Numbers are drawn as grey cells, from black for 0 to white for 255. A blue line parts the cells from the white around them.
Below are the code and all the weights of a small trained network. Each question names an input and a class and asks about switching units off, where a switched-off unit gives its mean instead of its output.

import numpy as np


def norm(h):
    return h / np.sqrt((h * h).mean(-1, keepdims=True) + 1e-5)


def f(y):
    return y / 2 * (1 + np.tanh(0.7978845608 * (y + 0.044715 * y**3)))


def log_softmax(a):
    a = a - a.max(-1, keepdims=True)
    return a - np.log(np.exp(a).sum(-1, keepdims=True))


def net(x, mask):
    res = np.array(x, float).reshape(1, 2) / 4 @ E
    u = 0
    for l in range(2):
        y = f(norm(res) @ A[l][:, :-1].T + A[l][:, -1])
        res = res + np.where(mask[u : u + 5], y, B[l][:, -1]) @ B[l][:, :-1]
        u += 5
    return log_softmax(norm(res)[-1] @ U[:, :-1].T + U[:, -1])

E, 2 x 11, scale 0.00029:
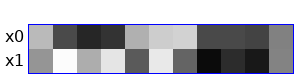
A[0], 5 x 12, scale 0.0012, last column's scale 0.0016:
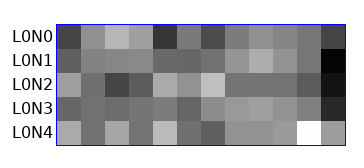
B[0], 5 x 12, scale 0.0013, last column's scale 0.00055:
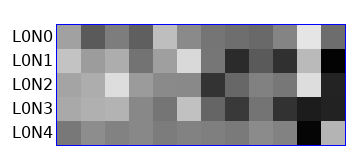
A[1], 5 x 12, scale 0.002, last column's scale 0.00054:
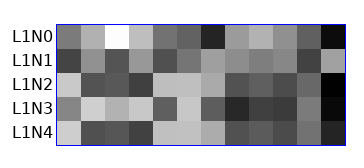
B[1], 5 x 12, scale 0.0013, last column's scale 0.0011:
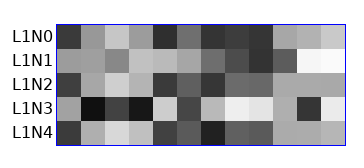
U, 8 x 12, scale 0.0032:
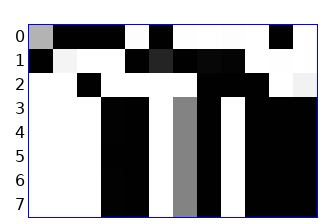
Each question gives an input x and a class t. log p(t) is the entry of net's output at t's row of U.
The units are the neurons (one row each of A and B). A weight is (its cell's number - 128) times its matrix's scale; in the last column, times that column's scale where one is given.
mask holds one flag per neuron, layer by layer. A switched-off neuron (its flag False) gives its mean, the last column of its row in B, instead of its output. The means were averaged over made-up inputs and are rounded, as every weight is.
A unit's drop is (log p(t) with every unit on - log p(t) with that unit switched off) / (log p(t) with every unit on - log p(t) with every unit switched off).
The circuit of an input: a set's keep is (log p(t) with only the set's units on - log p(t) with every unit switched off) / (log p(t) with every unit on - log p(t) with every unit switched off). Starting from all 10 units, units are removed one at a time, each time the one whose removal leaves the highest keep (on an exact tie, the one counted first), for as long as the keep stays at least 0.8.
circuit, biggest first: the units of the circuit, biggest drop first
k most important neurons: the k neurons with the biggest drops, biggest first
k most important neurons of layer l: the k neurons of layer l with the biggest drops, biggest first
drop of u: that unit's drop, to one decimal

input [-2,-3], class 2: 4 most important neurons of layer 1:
(L1N3, L1N4, L1N1, L1N2)
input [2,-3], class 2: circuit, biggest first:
(L1N3, L0N0, L1N1, L1N0)
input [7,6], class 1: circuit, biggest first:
(L1N4)
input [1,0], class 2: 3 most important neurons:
(L1N3, L1N4, L1N2)
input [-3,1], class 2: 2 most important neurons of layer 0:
(L0N2, L0N0)
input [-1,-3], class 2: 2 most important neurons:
(L1N3, L1N1)
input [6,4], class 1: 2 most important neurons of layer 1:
(L1N4, L1N2)
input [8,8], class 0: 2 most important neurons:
(L1N3, L1N0)
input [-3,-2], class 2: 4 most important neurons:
(L1N3, L0N2, L1N4, L1N2)
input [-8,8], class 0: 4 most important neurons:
(L1N3, L1N4, L1N2, L0N0)
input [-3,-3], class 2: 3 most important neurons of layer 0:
(L0N2, L0N3, L0N1)
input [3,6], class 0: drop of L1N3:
1.0
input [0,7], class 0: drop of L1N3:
0.8
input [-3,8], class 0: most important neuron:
(L1N3)
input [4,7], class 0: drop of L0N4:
0.0
